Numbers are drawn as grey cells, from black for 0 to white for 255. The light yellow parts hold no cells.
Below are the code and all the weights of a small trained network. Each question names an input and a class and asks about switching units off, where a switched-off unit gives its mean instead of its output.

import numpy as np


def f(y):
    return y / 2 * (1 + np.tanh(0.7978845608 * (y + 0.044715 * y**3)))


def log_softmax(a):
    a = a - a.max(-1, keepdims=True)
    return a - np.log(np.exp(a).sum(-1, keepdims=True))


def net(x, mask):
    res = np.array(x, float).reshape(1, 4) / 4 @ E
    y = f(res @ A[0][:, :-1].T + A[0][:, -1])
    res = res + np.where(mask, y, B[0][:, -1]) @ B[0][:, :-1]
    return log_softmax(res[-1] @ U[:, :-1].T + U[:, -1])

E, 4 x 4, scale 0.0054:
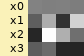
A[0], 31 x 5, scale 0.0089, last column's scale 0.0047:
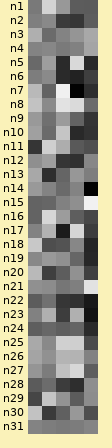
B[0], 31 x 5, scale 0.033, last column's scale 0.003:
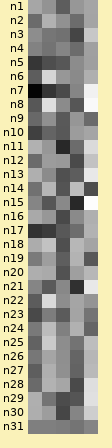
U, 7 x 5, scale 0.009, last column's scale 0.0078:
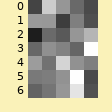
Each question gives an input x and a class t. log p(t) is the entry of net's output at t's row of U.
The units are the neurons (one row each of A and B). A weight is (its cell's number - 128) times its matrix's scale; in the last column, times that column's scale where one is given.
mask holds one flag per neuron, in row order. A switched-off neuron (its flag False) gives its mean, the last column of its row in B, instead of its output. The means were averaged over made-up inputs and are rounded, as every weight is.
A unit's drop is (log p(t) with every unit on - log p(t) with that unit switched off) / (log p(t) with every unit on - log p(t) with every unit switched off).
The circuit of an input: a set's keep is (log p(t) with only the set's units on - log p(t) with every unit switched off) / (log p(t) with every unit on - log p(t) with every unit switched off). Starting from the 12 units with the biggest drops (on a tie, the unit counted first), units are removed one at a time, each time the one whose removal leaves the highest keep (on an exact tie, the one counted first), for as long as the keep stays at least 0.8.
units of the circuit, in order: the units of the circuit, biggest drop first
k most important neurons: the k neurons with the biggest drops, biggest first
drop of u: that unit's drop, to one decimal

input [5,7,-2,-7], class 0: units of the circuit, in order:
n8
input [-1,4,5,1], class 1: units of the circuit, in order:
n11, n29
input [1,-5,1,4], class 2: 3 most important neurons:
n7, n8, n10
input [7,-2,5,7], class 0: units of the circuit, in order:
n6, n28
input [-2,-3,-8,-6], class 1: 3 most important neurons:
n30, n13, n20
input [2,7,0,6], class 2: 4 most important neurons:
n17, n5, n8, n23
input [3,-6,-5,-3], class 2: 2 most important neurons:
n7, n10
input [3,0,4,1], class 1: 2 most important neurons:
n11, n29
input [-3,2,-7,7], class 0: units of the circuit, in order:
n28, n6
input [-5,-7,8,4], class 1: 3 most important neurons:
n11, n29, n16
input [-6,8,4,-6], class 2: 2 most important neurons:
n17, n5
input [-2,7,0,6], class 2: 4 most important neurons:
n17, n5, n8, n23
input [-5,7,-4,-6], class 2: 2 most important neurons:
n17, n5
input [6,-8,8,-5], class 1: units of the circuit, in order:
n11
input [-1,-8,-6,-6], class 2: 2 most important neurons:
n7, n10
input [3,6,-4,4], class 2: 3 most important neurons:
n17, n5, n8
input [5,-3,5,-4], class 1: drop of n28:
0.3
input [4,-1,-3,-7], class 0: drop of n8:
0.3
